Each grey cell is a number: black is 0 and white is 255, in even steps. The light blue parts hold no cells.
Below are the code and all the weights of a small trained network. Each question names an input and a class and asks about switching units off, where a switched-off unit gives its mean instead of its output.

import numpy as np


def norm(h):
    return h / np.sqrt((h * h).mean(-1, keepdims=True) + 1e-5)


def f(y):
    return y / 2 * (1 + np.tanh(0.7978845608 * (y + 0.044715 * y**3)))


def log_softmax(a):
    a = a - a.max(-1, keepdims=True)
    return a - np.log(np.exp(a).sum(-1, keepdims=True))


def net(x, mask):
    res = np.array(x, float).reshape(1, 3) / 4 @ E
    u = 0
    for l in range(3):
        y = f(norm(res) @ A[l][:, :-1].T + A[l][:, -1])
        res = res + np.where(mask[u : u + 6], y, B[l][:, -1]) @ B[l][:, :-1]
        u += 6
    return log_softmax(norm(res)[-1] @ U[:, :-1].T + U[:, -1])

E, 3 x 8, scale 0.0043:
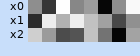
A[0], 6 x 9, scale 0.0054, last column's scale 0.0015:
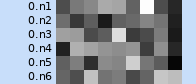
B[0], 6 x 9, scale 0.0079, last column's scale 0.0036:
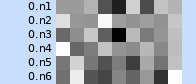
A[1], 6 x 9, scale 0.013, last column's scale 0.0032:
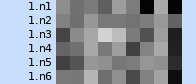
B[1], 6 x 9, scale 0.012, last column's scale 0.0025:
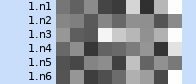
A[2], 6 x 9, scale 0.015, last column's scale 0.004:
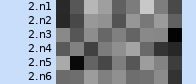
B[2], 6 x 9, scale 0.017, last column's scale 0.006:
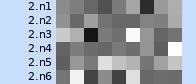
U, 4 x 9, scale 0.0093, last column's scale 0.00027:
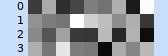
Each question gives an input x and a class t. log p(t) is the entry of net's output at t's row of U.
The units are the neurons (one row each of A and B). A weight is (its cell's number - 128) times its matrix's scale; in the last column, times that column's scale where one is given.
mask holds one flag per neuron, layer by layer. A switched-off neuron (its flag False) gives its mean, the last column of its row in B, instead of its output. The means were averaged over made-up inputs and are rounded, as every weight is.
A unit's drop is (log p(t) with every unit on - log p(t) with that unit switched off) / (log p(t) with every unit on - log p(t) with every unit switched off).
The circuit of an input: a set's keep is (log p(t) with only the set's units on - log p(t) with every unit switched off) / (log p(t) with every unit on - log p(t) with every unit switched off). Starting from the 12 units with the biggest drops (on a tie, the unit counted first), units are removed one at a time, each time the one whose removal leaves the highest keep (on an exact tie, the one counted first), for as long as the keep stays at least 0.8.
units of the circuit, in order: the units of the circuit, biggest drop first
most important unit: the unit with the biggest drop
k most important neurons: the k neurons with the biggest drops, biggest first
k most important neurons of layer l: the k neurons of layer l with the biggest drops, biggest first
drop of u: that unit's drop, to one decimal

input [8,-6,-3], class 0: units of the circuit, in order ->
1.n6
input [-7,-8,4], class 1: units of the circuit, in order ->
0.n6, 2.n5
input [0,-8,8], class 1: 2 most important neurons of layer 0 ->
0.n2, 0.n1
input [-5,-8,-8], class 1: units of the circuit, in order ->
2.n5, 0.n6
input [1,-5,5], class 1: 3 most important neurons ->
0.n2, 0.n1, 2.n5
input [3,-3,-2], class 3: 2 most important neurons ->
0.n6, 0.n2
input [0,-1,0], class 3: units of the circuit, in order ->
2.n5, 1.n6
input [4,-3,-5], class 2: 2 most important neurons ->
0.n1, 2.n1
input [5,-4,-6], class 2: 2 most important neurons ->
2.n1, 0.n1
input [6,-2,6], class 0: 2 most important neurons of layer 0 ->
0.n1, 0.n6
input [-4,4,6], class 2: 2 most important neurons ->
0.n6, 0.n2
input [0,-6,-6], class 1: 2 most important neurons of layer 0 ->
0.n3, 0.n2
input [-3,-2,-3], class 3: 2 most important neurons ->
1.n6, 2.n5
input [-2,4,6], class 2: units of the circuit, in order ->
1.n1
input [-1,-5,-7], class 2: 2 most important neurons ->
2.n1, 0.n4
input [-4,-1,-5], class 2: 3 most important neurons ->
0.n6, 1.n6, 1.n4
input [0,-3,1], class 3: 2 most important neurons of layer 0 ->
0.n2, 0.n4
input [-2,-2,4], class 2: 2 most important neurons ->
0.n6, 0.n4
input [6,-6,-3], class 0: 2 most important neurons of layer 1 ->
1.n6, 1.n4
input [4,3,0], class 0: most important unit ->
0.n2
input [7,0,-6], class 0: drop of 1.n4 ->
0.2
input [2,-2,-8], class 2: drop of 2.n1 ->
0.2
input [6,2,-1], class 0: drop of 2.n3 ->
0.0
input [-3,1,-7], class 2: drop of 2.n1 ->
0.1
